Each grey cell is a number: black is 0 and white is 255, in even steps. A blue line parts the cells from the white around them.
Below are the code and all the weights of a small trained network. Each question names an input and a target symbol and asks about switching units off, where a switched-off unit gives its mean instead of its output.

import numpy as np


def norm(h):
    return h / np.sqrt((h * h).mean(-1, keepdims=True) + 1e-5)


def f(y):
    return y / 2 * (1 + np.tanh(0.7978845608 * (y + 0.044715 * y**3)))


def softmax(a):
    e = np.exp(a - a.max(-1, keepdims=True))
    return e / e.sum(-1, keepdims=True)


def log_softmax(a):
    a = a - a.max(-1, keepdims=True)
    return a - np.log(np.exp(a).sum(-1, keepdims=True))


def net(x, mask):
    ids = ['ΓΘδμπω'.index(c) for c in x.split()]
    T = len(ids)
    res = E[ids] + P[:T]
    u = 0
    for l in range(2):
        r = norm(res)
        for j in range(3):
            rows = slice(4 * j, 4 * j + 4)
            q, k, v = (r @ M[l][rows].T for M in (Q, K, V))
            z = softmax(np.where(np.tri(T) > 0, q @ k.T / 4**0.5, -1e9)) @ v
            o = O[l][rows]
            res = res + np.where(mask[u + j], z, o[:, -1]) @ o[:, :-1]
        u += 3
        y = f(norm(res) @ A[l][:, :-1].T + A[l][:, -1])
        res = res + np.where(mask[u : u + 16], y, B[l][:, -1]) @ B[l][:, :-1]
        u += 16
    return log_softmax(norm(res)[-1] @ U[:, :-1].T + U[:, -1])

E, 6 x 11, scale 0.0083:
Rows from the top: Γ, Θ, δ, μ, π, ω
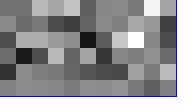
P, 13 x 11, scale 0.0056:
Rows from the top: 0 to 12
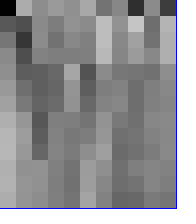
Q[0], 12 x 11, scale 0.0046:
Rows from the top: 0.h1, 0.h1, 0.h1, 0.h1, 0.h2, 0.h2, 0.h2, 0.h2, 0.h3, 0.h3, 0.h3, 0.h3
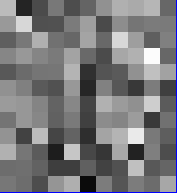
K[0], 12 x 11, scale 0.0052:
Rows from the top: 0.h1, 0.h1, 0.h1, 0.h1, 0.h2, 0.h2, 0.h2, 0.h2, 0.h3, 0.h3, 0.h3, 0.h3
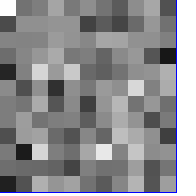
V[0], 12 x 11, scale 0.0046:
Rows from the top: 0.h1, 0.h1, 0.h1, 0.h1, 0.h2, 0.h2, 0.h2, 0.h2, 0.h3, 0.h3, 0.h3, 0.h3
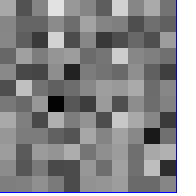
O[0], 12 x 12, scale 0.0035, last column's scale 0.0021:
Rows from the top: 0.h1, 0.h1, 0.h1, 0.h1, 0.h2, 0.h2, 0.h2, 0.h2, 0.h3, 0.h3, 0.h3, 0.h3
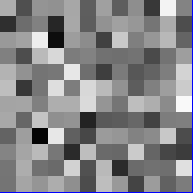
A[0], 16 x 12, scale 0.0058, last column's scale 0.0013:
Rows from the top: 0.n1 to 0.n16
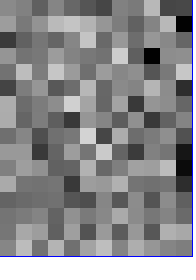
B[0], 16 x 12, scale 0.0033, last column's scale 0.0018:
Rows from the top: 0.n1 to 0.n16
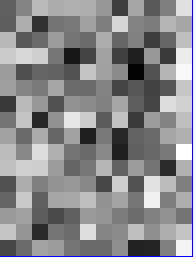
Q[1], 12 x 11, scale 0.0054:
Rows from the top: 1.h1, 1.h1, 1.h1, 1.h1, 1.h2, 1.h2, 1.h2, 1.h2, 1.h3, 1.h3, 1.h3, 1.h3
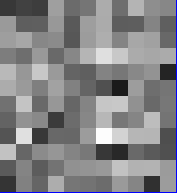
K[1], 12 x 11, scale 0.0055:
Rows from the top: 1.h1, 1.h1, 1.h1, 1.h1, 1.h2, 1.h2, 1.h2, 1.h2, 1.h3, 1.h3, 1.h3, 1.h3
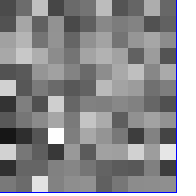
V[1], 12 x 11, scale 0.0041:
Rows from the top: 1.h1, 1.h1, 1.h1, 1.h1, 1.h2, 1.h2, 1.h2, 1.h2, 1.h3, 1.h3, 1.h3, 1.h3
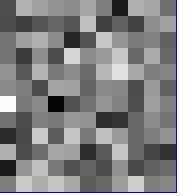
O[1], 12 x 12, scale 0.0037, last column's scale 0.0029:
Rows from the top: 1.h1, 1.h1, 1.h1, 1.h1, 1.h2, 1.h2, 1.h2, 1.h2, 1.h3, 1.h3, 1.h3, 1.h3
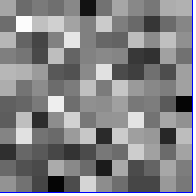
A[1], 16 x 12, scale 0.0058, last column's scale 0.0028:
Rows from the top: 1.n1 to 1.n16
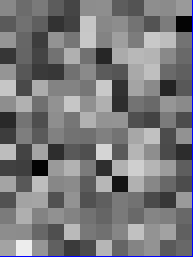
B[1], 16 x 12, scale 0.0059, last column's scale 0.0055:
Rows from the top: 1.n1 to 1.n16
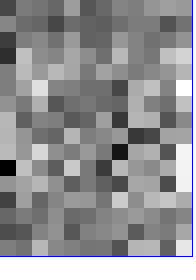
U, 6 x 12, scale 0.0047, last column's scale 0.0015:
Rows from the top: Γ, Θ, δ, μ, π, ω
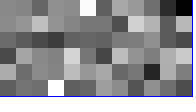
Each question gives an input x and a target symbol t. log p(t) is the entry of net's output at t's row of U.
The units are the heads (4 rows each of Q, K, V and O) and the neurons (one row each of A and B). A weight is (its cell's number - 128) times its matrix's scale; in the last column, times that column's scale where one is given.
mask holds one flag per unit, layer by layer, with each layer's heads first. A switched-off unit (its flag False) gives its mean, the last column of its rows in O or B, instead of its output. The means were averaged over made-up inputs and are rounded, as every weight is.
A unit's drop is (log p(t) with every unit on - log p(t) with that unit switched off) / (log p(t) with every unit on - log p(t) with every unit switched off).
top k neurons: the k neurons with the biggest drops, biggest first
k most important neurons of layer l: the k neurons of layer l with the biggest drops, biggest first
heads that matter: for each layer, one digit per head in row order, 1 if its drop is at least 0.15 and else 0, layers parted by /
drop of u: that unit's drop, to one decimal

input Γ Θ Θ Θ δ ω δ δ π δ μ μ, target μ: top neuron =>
0.n5
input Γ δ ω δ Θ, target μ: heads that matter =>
001 / 000
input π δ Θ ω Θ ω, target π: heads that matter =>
010 / 000
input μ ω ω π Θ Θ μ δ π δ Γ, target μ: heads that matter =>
000 / 100
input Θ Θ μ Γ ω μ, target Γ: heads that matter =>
101 / 111
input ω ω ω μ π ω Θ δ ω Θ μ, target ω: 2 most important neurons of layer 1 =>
1.n10; 1.n6
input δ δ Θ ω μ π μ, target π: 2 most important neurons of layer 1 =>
1.n11; 1.n6
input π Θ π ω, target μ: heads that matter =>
000 / 010
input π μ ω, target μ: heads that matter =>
000 / 011
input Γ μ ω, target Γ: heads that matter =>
001 / 101
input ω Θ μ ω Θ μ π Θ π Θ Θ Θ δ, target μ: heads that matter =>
101 / 000
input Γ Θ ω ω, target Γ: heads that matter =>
001 / 001
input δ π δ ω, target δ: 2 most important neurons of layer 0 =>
0.n4; 0.n16
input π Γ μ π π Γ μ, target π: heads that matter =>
100 / 001
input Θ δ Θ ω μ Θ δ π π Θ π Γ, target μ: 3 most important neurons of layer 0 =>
0.n2; 0.n10; 0.n7
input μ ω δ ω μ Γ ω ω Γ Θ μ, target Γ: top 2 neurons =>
1.n6; 0.n8
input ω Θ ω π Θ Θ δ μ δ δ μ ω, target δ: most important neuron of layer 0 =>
0.n5
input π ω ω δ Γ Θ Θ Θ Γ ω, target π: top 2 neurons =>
1.n11; 1.n12
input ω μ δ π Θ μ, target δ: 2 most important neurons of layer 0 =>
0.n4; 0.n7
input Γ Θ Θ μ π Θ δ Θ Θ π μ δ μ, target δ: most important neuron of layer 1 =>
1.n8
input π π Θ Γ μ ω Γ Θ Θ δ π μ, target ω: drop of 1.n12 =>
0.2
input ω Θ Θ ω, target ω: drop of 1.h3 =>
0.2
